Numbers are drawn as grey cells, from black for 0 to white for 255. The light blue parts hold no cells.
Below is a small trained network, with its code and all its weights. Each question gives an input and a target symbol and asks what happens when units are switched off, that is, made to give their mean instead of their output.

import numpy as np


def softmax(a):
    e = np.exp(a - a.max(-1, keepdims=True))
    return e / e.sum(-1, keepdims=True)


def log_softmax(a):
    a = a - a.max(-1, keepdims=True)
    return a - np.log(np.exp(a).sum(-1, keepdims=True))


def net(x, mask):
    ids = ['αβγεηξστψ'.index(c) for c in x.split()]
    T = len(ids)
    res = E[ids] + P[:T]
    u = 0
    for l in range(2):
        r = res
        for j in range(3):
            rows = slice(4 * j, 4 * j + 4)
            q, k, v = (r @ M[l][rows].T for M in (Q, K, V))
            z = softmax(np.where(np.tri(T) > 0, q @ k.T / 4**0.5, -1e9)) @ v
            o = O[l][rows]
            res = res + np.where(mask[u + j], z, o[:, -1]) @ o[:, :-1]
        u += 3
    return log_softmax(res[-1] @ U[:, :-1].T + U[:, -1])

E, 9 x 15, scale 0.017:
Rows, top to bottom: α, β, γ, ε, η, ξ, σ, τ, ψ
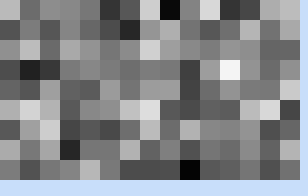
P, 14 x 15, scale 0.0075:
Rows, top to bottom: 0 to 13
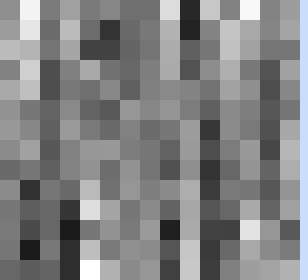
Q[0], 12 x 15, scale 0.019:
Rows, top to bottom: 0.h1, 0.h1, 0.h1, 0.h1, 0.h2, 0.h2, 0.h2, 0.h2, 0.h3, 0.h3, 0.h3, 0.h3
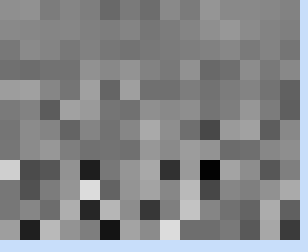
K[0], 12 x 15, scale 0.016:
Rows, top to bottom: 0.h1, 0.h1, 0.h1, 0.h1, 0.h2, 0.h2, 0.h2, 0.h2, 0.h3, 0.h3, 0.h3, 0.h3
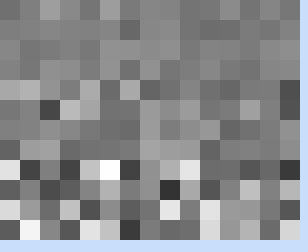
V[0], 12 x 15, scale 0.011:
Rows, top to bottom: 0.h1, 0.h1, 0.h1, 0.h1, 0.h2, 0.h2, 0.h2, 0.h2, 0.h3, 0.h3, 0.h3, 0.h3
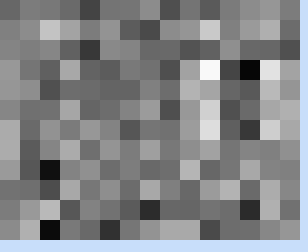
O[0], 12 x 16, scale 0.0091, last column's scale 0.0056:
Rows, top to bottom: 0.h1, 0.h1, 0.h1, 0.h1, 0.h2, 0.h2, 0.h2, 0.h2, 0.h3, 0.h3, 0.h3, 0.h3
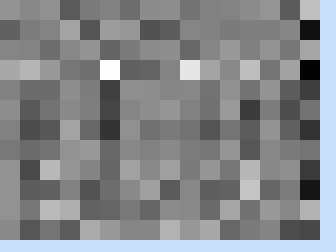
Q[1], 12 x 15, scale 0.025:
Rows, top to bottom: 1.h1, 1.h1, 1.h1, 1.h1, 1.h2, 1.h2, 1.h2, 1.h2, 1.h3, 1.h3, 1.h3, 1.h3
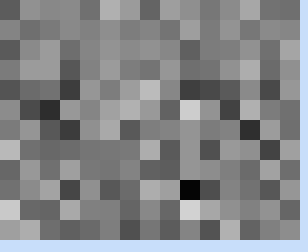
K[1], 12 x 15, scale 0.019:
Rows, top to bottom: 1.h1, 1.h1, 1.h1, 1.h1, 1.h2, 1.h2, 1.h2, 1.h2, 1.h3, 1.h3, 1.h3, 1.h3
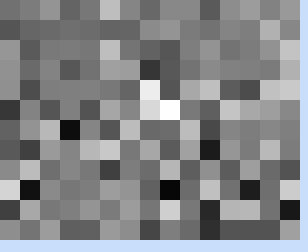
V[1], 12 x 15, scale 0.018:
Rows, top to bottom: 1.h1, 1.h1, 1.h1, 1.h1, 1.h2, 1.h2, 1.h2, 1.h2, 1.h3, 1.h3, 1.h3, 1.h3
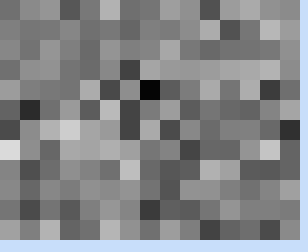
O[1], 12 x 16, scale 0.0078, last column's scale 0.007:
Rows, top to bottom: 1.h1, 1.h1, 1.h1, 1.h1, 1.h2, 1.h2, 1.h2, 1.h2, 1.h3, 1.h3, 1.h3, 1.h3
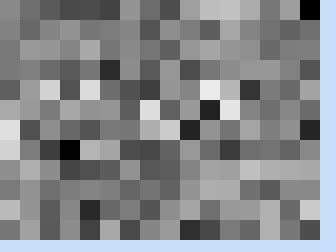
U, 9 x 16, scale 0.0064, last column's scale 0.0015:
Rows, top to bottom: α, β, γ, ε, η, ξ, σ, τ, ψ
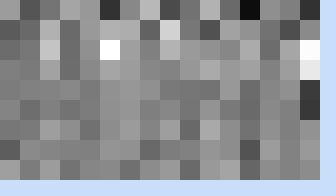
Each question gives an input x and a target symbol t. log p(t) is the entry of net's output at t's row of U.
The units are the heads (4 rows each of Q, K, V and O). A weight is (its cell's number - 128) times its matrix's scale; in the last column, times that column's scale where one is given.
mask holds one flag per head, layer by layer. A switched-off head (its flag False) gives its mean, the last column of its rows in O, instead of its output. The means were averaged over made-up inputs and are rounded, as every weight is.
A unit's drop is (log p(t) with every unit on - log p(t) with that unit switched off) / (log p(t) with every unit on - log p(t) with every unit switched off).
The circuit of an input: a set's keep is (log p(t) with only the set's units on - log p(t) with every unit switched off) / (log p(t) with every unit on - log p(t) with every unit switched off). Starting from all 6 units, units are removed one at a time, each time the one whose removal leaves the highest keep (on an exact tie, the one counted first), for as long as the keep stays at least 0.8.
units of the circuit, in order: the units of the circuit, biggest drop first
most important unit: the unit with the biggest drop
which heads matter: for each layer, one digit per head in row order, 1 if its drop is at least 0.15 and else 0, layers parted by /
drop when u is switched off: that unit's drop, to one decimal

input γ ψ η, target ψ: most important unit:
1.h2
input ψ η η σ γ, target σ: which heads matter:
001 / 010
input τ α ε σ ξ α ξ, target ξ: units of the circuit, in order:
(0.h1; 1.h2; 0.h2)
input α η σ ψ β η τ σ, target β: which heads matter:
110 / 100
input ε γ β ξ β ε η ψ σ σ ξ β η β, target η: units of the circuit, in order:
(0.h3; 1.h2)
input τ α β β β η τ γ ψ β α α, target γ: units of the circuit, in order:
(0.h1; 0.h2)
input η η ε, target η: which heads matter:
000 / 010
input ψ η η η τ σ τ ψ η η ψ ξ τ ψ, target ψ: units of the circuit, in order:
(0.h3; 1.h2)
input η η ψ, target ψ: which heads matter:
000 / 010
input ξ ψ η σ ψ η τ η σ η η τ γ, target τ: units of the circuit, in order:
(1.h2; 0.h3)
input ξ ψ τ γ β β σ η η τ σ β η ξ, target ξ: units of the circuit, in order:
(1.h2; 0.h3)
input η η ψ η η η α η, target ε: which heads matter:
100 / 100
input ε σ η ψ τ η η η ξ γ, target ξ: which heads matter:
000 / 010
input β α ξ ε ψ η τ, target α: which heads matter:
010 / 001
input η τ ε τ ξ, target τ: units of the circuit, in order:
(1.h2)
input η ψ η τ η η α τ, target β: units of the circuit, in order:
(0.h2; 1.h1)
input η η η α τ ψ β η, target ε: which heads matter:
100 / 101
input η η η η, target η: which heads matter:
000 / 010
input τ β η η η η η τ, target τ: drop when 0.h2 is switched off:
0.0
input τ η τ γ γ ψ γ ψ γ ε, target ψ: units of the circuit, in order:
(1.h2)
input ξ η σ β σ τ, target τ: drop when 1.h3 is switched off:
0.1
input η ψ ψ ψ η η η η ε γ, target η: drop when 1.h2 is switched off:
0.8
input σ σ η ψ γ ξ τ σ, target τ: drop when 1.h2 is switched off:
0.7
